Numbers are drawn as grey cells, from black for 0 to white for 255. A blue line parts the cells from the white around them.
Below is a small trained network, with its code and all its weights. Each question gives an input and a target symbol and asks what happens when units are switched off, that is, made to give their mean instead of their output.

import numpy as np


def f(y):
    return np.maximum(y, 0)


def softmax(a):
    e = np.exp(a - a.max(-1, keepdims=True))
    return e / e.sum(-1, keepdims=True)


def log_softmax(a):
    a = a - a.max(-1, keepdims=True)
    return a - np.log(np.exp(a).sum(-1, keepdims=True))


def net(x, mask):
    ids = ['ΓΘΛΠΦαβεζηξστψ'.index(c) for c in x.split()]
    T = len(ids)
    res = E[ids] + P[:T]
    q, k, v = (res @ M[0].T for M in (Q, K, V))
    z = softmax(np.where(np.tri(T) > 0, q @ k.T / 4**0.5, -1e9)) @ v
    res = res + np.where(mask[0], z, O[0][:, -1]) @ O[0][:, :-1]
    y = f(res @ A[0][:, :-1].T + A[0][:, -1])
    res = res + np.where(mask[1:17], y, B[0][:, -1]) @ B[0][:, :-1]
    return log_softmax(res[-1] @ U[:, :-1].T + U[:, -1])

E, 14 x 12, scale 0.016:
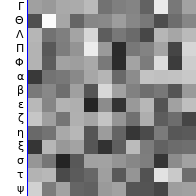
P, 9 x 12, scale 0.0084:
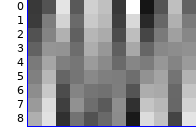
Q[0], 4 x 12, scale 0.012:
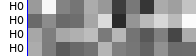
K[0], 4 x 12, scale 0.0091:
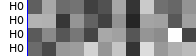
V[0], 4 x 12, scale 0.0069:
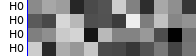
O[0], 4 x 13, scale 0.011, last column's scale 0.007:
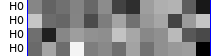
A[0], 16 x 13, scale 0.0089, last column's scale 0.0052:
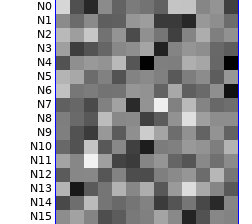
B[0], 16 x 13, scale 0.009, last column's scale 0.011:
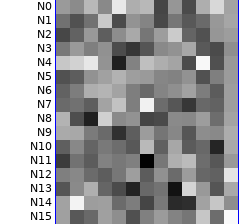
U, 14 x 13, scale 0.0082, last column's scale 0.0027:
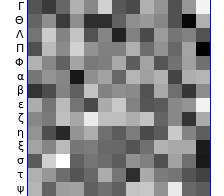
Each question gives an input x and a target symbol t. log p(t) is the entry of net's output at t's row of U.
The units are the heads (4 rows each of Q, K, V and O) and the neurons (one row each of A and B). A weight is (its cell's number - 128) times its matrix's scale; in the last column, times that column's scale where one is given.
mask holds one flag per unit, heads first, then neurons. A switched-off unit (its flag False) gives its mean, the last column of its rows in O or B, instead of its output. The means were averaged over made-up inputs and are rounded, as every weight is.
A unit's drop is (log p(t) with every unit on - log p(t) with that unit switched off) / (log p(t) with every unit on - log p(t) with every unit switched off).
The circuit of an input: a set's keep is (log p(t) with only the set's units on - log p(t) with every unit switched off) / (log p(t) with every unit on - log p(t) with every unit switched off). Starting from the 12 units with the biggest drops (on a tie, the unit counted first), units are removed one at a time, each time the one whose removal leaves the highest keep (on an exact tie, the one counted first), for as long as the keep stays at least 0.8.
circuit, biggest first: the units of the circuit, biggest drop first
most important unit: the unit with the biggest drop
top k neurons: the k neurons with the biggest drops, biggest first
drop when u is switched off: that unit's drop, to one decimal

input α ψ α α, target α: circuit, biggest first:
[H0 N12]
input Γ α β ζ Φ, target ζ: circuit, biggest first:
[H0 N7]
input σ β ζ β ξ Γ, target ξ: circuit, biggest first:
[H0 N13 N0]
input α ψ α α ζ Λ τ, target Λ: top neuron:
[N8]
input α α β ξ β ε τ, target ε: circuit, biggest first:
[H0 N9 N0]
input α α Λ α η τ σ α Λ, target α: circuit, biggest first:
[H0 N2]
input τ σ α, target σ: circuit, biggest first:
[H0 N4]
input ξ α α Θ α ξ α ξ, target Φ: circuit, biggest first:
[H0 N0]
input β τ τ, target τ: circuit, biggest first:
[H0 N0 N10]
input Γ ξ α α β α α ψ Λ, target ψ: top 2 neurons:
[N4 N8]
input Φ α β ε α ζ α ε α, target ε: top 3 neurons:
[N9 N13 N7]
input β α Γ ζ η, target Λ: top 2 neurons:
[N14 N11]
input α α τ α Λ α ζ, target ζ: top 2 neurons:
[N6 N5]
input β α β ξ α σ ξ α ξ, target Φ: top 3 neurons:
[N0 N13 N7]
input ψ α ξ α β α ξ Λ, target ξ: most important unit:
N13
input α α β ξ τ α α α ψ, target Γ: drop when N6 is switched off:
0.1
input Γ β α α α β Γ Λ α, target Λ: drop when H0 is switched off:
1.1
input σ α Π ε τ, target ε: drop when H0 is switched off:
1.2
